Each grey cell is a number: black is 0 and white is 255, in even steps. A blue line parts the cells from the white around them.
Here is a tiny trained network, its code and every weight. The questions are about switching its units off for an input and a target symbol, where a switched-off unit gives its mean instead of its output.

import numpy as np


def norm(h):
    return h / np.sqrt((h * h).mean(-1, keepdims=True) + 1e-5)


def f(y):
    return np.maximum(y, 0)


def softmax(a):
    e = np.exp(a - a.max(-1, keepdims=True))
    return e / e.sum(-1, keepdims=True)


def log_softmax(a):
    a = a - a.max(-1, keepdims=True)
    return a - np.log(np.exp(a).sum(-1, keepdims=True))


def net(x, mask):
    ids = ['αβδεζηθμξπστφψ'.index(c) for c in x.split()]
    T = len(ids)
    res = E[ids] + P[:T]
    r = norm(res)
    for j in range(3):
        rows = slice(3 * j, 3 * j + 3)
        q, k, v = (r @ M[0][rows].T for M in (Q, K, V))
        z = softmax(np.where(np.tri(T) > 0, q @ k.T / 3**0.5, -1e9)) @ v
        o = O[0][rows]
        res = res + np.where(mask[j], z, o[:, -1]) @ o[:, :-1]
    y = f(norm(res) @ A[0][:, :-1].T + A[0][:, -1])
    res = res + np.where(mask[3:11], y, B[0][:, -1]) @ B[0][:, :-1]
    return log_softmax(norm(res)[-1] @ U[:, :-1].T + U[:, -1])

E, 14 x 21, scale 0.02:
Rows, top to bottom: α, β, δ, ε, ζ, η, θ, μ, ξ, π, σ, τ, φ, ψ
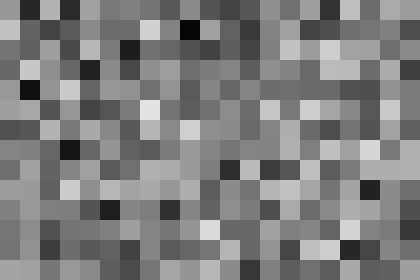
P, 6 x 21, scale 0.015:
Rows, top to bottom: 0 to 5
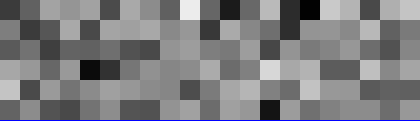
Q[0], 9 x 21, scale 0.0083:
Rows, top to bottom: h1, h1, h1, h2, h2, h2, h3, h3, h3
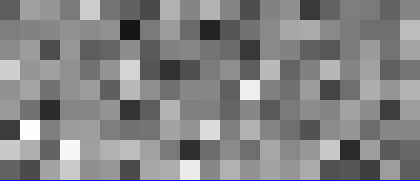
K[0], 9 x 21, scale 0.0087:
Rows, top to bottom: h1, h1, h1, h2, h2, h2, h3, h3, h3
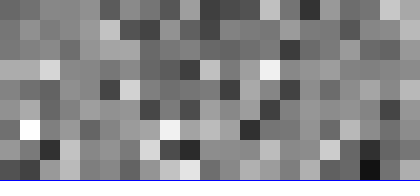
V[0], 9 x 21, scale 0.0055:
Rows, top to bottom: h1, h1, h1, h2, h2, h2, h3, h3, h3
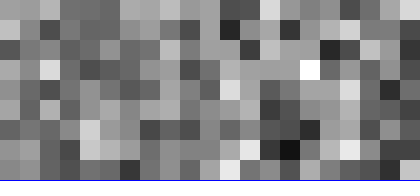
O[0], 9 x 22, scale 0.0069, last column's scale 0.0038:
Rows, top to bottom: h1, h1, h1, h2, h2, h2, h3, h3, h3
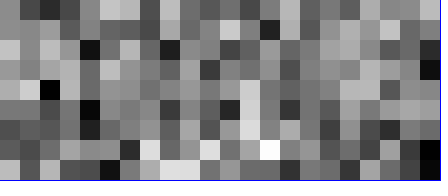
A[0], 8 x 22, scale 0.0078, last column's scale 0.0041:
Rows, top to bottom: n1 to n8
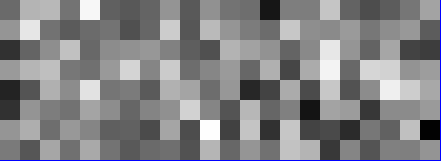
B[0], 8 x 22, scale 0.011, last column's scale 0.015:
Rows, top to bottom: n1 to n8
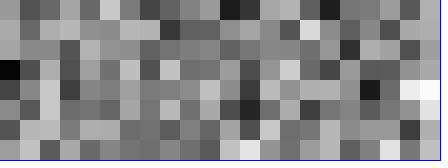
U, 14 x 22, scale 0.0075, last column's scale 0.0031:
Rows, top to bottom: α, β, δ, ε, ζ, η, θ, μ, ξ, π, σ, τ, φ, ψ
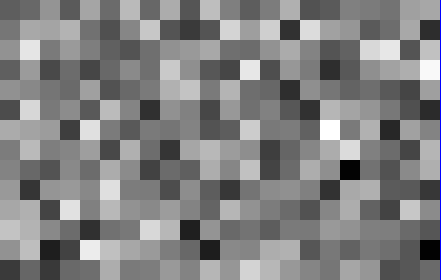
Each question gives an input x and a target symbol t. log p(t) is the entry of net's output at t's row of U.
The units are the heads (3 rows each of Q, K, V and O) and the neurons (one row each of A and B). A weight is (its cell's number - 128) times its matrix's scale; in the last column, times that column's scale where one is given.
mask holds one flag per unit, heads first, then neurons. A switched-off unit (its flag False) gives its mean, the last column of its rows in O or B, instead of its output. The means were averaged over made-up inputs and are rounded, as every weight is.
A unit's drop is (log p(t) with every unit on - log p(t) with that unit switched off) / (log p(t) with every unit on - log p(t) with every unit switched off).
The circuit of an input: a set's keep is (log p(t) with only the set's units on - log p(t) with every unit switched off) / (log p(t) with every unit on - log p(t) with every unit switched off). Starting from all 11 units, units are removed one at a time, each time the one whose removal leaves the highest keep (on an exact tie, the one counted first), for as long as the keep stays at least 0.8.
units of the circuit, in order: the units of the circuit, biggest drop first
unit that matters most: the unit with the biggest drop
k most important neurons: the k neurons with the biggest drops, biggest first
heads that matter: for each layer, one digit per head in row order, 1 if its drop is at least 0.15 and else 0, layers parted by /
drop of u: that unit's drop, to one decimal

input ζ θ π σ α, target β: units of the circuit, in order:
n8, n6
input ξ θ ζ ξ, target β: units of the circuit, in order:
n2, n6
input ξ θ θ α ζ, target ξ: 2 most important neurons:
n3, n5
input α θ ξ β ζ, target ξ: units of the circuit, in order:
n6, n5
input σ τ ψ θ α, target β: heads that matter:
001
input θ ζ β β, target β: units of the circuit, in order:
n2, n6
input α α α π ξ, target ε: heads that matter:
010
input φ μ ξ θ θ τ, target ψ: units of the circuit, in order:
h3, n5
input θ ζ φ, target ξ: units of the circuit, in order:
n5, n2
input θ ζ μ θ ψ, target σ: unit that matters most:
h2
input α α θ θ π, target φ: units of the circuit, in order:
n5, n3
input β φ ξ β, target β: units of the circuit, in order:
n2, n6
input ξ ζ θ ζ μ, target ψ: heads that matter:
011
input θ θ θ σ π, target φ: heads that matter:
010
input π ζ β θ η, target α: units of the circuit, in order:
n4
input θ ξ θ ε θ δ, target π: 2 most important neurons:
n1, n5
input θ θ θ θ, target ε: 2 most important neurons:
n5, n7
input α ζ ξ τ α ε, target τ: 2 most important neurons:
n5, n2
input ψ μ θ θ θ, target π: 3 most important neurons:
n5, n8, n6
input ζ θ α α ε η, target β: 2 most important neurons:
n2, n6
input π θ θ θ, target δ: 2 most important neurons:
n5, n4
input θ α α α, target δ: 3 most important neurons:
n5, n2, n4
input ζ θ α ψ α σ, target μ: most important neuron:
n5
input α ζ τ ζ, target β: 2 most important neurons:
n6, n1
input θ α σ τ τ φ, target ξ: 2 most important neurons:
n5, n7
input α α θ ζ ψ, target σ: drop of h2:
0.7
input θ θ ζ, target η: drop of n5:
0.2
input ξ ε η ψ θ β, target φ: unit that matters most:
n7
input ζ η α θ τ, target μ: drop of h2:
0.3
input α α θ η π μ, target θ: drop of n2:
0.3
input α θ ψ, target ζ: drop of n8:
0.0
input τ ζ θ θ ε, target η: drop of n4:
0.1
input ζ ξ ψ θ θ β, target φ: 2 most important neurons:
n7, n5
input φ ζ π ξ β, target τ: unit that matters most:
h2
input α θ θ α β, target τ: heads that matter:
000
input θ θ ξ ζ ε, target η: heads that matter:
010
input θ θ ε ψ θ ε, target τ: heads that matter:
001
